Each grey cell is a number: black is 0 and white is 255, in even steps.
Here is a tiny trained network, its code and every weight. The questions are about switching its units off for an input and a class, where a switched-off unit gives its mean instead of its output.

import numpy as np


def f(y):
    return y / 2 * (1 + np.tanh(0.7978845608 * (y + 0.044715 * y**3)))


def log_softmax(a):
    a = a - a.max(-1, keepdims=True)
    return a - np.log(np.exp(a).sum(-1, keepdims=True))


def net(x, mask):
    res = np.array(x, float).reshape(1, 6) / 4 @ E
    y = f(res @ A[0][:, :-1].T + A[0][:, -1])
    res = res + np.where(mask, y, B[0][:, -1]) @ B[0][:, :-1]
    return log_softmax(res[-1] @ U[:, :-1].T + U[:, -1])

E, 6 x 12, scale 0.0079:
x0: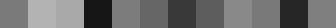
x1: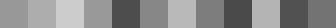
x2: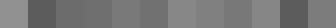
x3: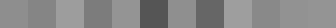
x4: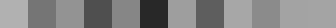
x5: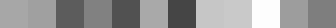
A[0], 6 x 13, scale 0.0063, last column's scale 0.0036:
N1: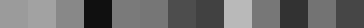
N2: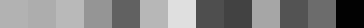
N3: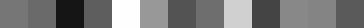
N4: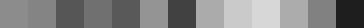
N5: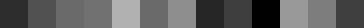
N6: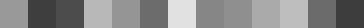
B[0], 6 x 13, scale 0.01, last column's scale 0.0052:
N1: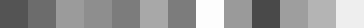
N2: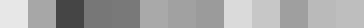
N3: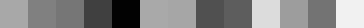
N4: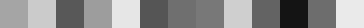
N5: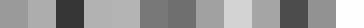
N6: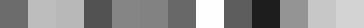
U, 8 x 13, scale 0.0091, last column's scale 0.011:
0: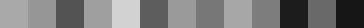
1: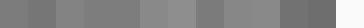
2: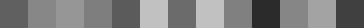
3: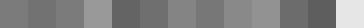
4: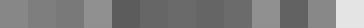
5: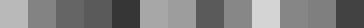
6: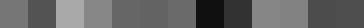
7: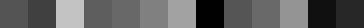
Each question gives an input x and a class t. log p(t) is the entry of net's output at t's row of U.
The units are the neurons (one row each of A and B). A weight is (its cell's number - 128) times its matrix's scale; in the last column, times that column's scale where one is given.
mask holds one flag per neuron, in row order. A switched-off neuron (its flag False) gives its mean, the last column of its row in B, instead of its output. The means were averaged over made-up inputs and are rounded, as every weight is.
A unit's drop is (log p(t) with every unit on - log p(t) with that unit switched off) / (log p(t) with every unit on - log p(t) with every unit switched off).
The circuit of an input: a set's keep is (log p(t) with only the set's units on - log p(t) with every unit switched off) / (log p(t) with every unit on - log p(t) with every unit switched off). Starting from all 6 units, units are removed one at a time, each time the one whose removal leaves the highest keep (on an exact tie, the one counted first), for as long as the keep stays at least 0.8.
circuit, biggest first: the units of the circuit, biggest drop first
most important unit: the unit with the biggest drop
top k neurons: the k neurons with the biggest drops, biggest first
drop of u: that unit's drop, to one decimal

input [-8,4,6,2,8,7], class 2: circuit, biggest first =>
[N6]
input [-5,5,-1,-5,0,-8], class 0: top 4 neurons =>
[N5 N3 N2 N1]
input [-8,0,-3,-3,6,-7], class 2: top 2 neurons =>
[N6 N4]
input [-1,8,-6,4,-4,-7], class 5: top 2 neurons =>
[N2 N4]
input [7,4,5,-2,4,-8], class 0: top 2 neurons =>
[N5 N3]
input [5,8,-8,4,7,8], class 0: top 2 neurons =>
[N4 N3]
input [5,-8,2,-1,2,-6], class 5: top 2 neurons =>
[N3 N4]
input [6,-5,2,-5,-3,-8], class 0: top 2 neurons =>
[N5 N6]
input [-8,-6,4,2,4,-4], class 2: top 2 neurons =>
[N6 N4]
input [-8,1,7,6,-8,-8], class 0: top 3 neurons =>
[N5 N1 N3]
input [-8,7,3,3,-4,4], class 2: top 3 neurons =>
[N6 N3 N5]
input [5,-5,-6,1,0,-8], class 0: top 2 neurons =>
[N5 N6]
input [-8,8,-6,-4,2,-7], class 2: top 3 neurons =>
[N6 N4 N3]
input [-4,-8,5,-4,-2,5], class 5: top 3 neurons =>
[N3 N1 N5]
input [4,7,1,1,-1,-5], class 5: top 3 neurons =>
[N2 N4 N6]
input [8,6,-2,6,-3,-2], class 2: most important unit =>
N1
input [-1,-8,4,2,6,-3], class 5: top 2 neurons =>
[N3 N4]
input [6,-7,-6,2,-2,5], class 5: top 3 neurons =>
[N3 N6 N5]
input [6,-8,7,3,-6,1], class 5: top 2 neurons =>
[N3 N6]
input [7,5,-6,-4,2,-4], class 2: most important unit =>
N1
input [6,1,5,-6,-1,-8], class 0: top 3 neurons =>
[N5 N3 N6]
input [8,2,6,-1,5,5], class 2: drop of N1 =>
1.1
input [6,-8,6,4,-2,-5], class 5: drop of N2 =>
-0.1
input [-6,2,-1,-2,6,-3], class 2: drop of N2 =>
0.0
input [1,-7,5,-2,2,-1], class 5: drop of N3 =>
0.8
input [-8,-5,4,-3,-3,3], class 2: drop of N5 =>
0.1
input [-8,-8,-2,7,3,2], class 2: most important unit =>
N6
